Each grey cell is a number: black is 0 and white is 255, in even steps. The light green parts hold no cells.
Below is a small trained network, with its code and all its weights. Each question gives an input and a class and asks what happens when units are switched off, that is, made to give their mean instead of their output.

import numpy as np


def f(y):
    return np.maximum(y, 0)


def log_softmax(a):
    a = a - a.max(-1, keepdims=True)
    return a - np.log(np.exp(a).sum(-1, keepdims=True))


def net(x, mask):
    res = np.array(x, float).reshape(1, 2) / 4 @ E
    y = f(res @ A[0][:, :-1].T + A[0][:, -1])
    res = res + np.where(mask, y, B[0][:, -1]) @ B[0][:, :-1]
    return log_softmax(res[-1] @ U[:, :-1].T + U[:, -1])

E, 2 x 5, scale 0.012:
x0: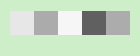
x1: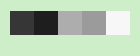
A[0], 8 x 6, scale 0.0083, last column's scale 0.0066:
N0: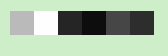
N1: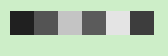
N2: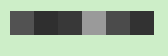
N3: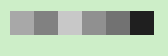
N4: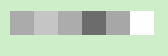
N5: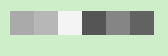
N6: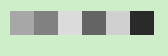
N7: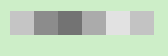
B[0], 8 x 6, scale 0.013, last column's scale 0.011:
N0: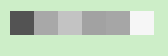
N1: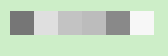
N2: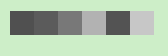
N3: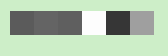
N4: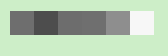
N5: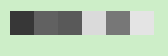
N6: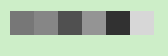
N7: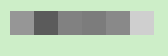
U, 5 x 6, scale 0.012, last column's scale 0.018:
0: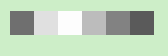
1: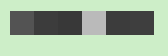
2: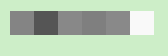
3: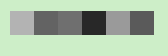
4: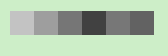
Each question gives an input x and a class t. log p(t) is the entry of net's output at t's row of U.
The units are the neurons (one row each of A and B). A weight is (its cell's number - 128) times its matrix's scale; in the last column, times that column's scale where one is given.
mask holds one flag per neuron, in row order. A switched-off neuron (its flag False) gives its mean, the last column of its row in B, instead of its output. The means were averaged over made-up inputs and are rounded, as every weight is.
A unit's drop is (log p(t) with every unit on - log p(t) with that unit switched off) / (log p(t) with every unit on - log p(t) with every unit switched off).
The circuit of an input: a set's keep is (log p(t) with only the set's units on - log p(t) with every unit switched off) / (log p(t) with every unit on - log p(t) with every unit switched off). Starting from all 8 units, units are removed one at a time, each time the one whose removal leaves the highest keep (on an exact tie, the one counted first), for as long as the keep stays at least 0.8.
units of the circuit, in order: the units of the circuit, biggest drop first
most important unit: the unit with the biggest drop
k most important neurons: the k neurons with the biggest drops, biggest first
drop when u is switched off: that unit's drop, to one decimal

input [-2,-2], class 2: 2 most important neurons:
[N1 N5]
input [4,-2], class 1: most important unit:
N1
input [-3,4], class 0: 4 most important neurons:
[N1 N4 N5 N6]
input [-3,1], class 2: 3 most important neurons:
[N5 N6 N3]
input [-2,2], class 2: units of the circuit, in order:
[N0 N5 N6]
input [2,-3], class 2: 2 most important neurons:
[N1 N4]
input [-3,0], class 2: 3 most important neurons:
[N5 N6 N3]
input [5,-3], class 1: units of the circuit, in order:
[N1 N5]
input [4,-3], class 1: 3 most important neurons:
[N1 N5 N4]
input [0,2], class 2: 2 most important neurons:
[N0 N1]
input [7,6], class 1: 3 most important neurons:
[N6 N5 N0]
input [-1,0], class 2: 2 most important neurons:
[N1 N5]
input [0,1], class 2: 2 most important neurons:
[N1 N0]
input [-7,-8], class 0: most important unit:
N0
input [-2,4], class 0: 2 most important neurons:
[N1 N4]
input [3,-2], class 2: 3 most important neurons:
[N1 N2 N6]
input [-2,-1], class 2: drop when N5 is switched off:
0.4
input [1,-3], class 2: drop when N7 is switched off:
-0.1
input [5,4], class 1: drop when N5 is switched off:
0.2
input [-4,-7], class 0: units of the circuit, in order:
[N0]
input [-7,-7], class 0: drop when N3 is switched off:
0.0
